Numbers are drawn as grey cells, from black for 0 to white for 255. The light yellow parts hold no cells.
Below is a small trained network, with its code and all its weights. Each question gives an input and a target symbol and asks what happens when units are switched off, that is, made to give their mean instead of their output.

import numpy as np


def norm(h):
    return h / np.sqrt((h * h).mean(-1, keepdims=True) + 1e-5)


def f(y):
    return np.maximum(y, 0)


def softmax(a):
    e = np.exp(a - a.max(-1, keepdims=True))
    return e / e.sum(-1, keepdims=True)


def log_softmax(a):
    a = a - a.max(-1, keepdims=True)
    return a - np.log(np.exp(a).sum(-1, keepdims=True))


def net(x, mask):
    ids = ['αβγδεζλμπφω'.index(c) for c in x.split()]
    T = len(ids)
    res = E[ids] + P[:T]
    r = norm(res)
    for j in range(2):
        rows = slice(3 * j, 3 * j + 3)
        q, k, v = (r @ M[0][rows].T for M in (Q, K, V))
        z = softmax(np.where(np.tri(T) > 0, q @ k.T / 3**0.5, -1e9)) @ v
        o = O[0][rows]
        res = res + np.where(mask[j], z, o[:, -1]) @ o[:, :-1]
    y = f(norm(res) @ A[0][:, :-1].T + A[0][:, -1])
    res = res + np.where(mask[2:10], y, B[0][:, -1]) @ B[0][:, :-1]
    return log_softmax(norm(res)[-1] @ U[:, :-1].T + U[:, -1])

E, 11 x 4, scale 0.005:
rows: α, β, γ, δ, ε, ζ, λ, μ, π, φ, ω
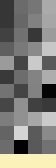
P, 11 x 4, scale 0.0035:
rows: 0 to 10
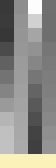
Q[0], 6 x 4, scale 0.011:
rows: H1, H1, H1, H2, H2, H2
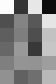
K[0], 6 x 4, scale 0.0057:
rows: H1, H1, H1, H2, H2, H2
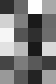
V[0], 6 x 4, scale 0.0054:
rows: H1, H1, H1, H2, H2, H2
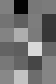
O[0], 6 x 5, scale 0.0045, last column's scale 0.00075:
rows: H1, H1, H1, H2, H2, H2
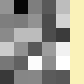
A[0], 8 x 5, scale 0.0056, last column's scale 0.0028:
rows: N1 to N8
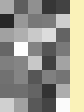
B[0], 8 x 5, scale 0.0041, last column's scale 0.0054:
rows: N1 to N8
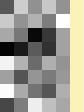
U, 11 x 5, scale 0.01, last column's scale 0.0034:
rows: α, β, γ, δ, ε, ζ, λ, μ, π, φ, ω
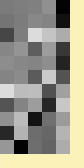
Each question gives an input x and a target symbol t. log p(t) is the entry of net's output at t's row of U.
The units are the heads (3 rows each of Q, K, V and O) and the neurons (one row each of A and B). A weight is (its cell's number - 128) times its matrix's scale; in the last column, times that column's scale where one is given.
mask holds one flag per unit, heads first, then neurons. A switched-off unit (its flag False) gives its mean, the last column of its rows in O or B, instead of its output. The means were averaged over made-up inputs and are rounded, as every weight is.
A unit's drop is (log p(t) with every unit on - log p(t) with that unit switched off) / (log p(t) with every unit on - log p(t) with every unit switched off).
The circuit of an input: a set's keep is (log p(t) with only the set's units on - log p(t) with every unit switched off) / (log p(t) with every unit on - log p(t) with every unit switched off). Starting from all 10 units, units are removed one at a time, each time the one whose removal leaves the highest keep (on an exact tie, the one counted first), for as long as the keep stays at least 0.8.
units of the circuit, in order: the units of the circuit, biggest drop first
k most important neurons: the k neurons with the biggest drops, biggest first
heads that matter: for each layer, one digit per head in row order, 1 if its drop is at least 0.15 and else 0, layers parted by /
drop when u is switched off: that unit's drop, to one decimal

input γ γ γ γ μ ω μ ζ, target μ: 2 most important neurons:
N4; N7
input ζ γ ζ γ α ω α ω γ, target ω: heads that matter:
11
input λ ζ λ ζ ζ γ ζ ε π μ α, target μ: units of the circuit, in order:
H1; N4
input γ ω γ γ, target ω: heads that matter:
10
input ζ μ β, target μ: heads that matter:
11
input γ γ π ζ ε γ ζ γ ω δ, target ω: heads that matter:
10
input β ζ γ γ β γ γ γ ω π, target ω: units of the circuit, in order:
H1; N3; H2
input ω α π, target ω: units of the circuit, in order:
H1; N3
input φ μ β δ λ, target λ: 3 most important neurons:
N7; N8; N5
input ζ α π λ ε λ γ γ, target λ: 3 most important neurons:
N2; N4; N8
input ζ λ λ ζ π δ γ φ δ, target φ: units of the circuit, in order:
H1; H2; N4
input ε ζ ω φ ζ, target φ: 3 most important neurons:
N4; N8; N3
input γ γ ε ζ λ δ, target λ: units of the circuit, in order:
H1
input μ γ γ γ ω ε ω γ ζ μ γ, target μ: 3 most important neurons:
N4; N2; N8
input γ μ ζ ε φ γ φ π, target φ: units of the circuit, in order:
H1; N4; H2
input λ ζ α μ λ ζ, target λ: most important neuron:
N5
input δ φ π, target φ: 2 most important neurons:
N4; N7
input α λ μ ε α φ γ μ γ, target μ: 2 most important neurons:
N4; N2
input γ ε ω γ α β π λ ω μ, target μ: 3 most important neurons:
N4; N8; N2
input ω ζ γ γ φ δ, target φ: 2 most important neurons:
N4; N3
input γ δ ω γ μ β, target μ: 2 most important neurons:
N4; N8
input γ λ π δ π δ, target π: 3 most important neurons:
N3; N8; N7
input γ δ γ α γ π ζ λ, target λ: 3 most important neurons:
N7; N8; N1
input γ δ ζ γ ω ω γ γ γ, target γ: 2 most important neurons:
N3; N4
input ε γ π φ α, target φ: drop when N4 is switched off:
0.3
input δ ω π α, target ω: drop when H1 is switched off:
1.0
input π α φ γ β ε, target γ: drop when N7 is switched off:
0.2
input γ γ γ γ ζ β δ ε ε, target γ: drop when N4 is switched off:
-0.1
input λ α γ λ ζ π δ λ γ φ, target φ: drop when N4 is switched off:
0.3
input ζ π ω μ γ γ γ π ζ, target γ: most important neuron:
N7
